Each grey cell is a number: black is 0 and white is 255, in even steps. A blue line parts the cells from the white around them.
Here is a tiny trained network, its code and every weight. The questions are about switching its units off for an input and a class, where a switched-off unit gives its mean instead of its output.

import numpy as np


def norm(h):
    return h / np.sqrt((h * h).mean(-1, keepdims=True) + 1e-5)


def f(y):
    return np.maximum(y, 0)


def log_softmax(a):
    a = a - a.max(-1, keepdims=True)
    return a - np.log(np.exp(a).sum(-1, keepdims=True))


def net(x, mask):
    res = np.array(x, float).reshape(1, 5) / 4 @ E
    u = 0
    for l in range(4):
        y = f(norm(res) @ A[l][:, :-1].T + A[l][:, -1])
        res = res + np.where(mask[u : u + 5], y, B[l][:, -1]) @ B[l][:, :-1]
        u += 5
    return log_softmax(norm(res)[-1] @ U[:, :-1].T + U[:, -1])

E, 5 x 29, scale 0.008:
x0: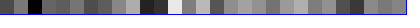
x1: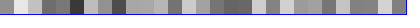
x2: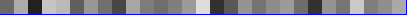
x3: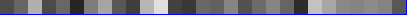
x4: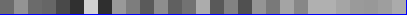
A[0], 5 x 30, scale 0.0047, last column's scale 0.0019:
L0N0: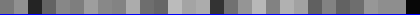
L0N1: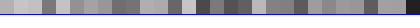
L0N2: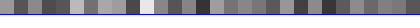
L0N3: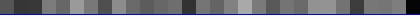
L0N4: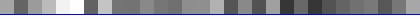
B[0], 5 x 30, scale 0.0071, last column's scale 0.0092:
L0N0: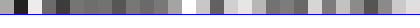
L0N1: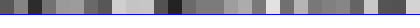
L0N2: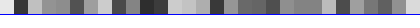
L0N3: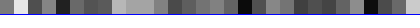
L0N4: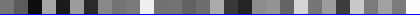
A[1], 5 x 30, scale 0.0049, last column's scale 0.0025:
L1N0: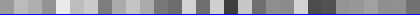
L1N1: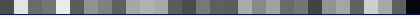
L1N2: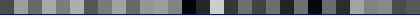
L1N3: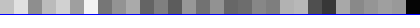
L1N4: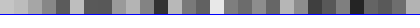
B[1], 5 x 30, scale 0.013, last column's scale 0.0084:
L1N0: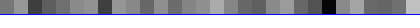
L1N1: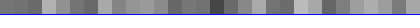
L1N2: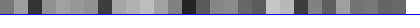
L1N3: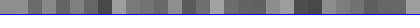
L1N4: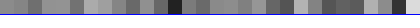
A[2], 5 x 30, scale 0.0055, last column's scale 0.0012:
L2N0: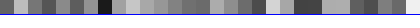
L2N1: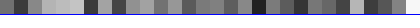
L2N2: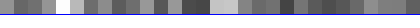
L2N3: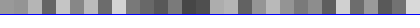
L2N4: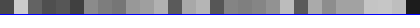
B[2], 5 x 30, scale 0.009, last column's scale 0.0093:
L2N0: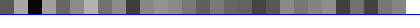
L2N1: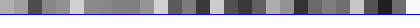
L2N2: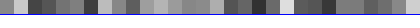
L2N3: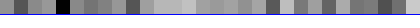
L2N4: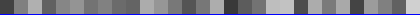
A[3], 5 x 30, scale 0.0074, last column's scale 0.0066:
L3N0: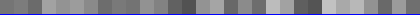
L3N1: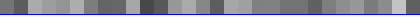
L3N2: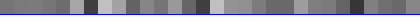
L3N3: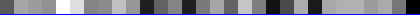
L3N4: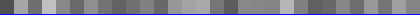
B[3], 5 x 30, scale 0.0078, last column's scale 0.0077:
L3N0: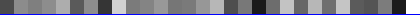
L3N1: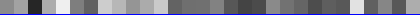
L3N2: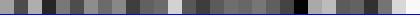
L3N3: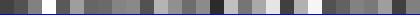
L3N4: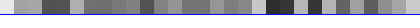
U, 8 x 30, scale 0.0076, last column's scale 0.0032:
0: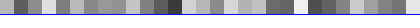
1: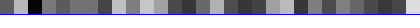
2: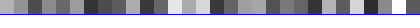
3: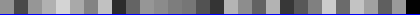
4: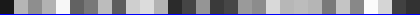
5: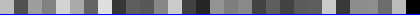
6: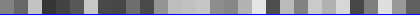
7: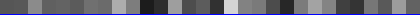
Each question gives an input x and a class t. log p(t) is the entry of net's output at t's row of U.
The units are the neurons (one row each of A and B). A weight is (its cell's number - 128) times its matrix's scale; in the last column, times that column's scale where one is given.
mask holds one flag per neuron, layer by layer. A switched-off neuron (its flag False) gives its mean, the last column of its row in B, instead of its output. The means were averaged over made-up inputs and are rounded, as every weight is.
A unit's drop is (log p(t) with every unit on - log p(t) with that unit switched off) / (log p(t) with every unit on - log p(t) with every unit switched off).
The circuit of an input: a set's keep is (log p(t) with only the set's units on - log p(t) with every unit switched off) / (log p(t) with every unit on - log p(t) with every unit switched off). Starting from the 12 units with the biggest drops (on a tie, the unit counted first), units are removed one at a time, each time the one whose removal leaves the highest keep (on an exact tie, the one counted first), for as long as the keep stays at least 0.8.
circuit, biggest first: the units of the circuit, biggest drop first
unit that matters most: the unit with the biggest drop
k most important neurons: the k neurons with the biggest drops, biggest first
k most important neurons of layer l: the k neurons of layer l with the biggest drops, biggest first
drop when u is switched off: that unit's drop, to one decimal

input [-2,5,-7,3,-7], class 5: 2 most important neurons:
(L0N2, L1N2)
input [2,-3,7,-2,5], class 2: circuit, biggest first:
(L1N2, L0N0)
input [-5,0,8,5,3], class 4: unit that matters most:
L1N1
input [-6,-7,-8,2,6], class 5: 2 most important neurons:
(L0N2, L0N4)
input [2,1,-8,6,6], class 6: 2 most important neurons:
(L1N2, L2N1)
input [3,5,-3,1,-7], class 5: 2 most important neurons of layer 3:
(L3N2, L3N0)
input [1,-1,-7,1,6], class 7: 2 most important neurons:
(L0N4, L1N2)
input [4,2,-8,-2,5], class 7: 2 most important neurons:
(L1N2, L1N4)
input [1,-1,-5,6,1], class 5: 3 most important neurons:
(L0N2, L1N2, L0N4)
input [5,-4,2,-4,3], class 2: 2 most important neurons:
(L0N0, L0N1)
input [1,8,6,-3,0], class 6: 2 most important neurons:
(L0N0, L1N2)
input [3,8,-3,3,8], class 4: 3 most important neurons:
(L2N4, L1N2, L0N2)
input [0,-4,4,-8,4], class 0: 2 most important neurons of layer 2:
(L2N0, L2N2)
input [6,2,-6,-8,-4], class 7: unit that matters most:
L3N2
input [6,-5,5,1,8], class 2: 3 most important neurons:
(L1N2, L0N0, L2N1)
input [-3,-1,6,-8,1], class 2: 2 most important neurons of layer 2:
(L2N4, L2N1)
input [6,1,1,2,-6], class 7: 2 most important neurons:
(L0N0, L1N2)
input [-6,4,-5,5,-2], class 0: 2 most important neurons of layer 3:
(L3N0, L3N2)
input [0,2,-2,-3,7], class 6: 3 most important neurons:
(L1N2, L2N1, L0N0)
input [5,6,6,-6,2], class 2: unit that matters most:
L3N1
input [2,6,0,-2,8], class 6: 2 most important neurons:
(L0N0, L1N2)
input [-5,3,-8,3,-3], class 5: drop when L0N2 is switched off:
0.9
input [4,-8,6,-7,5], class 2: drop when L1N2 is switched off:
0.3
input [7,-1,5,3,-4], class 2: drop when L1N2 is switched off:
0.8
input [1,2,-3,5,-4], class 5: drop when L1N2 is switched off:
0.4
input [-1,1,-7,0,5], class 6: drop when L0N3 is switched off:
0.0
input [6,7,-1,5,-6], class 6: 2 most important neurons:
(L1N2, L2N1)
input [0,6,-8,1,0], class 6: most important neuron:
(L1N2)
